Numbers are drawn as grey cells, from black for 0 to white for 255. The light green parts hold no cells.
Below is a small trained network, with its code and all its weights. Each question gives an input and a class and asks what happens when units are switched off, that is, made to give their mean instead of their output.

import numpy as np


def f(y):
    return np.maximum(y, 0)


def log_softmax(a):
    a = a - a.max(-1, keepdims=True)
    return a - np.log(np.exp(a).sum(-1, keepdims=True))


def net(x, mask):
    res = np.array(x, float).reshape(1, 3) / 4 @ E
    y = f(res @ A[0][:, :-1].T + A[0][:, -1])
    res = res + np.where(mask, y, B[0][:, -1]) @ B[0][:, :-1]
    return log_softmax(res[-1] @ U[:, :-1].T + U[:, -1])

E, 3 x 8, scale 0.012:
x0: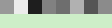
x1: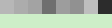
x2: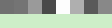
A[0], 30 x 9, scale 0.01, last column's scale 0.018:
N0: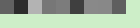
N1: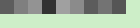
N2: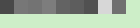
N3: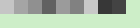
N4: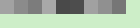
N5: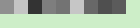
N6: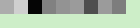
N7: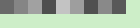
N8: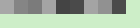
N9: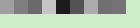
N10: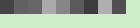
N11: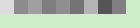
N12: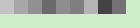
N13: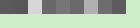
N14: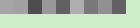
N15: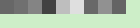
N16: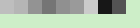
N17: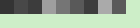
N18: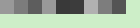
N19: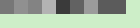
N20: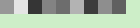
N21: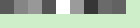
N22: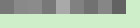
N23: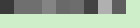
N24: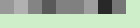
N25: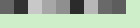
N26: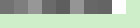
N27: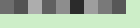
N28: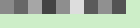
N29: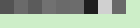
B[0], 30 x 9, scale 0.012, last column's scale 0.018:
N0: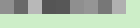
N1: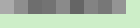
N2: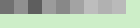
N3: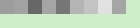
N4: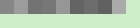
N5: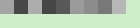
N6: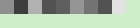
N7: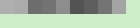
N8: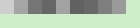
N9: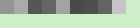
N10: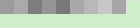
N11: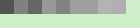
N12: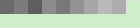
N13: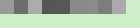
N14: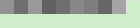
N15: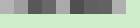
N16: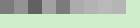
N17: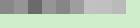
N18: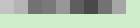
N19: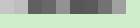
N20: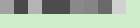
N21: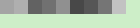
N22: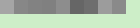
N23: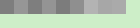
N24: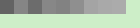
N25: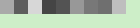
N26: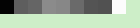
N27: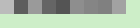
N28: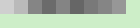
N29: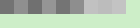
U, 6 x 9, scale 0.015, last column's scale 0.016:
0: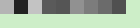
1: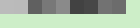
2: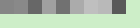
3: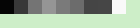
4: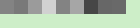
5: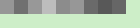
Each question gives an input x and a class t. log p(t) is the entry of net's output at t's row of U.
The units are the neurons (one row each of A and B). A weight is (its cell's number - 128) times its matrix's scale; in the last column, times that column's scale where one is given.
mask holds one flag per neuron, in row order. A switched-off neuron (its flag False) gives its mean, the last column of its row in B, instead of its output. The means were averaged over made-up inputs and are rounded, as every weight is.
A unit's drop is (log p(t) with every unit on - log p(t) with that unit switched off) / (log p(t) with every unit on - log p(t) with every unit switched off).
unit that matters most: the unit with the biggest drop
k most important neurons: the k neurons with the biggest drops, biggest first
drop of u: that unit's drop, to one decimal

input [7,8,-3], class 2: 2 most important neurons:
(N16, N3)
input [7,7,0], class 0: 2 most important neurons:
(N6, N5)
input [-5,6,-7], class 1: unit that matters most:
N9
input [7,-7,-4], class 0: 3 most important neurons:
(N6, N20, N5)
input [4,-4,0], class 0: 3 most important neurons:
(N6, N20, N16)
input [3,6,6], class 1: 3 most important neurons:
(N21, N15, N7)
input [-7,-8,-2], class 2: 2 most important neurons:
(N17, N2)
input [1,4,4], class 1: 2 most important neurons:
(N21, N29)
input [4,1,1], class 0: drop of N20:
0.2
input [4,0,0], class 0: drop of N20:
0.2
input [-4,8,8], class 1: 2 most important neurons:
(N21, N15)
